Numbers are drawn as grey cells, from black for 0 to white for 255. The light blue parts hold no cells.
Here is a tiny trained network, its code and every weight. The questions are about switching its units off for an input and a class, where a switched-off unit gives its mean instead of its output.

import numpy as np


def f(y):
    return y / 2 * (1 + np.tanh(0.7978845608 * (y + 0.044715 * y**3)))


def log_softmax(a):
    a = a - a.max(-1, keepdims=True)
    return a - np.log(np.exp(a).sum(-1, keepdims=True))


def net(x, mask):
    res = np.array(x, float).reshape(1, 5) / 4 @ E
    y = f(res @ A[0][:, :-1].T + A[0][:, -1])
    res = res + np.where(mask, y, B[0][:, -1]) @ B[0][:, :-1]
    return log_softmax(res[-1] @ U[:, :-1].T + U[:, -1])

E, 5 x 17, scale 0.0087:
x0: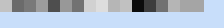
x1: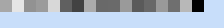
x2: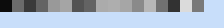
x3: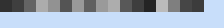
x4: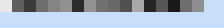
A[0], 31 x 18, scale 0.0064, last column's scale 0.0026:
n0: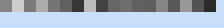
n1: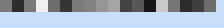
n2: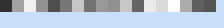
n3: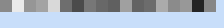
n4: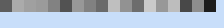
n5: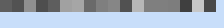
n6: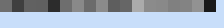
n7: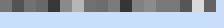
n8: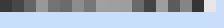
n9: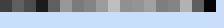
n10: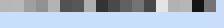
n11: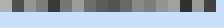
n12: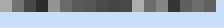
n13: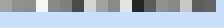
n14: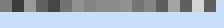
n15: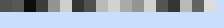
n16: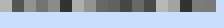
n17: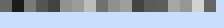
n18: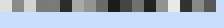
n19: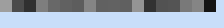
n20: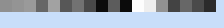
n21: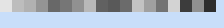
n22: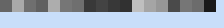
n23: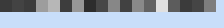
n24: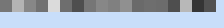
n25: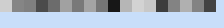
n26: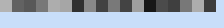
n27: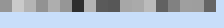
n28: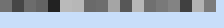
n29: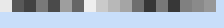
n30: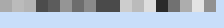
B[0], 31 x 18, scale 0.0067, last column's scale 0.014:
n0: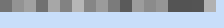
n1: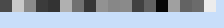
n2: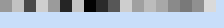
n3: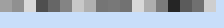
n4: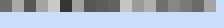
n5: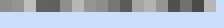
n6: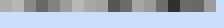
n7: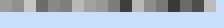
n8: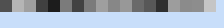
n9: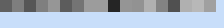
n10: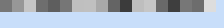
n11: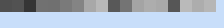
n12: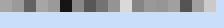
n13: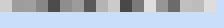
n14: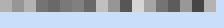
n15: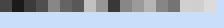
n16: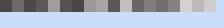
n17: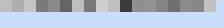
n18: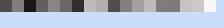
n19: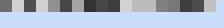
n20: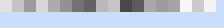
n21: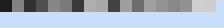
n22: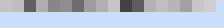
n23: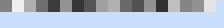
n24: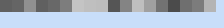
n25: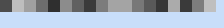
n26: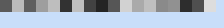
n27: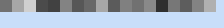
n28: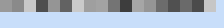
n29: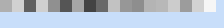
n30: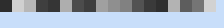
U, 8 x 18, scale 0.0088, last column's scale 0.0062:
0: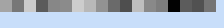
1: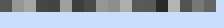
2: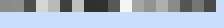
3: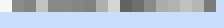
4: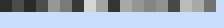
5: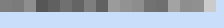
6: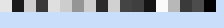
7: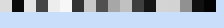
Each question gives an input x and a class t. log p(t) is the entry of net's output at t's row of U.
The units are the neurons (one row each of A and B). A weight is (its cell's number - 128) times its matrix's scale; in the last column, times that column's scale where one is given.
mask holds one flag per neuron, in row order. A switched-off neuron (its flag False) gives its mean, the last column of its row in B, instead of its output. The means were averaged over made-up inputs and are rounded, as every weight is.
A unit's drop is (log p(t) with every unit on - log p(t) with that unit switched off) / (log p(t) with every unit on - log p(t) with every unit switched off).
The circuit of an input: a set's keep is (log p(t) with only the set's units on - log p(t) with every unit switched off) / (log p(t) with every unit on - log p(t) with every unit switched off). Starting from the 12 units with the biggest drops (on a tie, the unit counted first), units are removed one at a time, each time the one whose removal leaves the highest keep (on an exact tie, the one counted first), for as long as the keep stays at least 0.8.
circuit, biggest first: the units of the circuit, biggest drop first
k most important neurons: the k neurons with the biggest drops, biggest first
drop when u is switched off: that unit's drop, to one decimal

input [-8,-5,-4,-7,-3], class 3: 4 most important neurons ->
n20, n22, n1, n8
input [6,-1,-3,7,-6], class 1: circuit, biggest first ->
n1
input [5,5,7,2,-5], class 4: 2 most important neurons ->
n15, n20
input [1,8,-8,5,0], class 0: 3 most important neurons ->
n10, n3, n0
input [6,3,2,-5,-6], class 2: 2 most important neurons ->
n2, n20
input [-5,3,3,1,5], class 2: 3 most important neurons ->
n26, n12, n13
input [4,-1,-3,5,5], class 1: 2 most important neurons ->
n1, n2
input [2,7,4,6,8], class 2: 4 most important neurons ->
n26, n29, n19, n12
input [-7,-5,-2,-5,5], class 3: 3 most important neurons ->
n20, n22, n12
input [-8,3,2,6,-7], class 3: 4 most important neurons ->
n20, n23, n22, n26
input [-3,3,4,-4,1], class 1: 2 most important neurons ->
n30, n18
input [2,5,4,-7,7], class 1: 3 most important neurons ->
n30, n27, n25
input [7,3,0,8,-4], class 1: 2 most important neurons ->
n1, n8
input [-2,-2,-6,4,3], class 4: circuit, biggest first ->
n18
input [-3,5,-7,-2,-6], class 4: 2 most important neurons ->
n18, n21
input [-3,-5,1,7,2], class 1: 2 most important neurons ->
n23, n1
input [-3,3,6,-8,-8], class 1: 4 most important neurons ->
n30, n27, n25, n26
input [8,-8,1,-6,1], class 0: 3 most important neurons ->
n20, n28, n7
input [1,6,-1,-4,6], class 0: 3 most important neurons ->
n10, n2, n3
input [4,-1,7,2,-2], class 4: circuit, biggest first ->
n15
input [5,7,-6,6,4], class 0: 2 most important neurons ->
n10, n3
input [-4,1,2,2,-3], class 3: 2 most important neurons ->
n26, n19
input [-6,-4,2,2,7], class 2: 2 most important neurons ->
n26, n19
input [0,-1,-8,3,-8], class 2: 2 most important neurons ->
n2, n4
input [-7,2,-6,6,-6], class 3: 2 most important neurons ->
n20, n23
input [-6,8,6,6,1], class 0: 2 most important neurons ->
n3, n24
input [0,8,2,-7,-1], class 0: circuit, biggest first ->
n3
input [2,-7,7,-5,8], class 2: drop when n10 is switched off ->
0.1
